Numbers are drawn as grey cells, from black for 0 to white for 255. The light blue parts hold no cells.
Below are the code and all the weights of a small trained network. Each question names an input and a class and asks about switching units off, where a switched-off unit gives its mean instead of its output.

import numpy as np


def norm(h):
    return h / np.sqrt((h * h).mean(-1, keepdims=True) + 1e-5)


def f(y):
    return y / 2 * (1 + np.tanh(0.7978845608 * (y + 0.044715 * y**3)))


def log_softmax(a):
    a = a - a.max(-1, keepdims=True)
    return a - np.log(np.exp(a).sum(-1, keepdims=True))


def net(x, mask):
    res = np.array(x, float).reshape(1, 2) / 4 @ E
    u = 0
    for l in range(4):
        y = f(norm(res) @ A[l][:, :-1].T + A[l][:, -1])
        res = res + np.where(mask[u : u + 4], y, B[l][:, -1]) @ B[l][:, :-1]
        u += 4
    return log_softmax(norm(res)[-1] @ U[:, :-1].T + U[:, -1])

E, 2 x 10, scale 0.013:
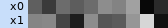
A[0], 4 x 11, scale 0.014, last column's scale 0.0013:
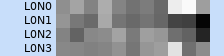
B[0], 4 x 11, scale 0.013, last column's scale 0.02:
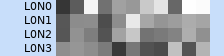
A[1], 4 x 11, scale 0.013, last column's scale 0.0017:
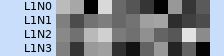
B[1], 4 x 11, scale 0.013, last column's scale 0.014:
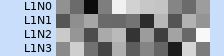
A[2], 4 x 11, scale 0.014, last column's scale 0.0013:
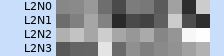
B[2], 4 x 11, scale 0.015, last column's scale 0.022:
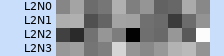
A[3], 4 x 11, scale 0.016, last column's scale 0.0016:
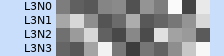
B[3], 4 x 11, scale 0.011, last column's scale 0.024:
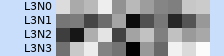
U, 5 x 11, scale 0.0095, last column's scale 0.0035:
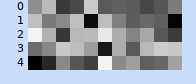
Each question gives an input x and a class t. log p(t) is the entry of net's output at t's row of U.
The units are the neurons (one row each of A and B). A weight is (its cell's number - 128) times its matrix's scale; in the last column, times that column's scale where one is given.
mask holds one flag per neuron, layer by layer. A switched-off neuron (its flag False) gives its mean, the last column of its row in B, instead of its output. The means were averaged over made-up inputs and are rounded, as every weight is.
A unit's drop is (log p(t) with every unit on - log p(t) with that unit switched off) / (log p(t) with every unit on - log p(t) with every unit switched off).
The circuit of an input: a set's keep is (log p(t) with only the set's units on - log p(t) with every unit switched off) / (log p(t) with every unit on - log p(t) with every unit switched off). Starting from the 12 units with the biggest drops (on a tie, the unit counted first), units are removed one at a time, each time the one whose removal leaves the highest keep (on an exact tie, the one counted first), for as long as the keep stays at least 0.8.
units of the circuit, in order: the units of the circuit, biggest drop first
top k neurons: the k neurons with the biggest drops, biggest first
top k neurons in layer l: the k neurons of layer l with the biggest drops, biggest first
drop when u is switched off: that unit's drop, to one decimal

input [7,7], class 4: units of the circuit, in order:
(L1N2 L3N3)
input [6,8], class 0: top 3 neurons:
(L0N0 L1N0 L2N0)
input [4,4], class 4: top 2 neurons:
(L1N2 L0N3)
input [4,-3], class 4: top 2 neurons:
(L1N2 L0N1)
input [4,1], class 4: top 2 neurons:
(L3N3 L1N2)
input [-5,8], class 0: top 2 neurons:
(L2N1 L0N3)
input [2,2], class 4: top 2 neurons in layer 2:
(L2N2 L2N1)
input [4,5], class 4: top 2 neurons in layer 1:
(L1N2 L1N1)
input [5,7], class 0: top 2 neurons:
(L0N0 L1N0)
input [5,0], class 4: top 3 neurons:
(L3N3 L0N0 L1N2)
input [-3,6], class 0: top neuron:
(L2N1)
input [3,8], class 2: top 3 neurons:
(L0N0 L1N0 L3N3)
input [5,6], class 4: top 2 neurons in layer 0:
(L0N3 L0N1)
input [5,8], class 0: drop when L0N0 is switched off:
1.4
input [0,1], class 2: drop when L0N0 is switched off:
0.9
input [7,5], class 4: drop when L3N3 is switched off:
0.1
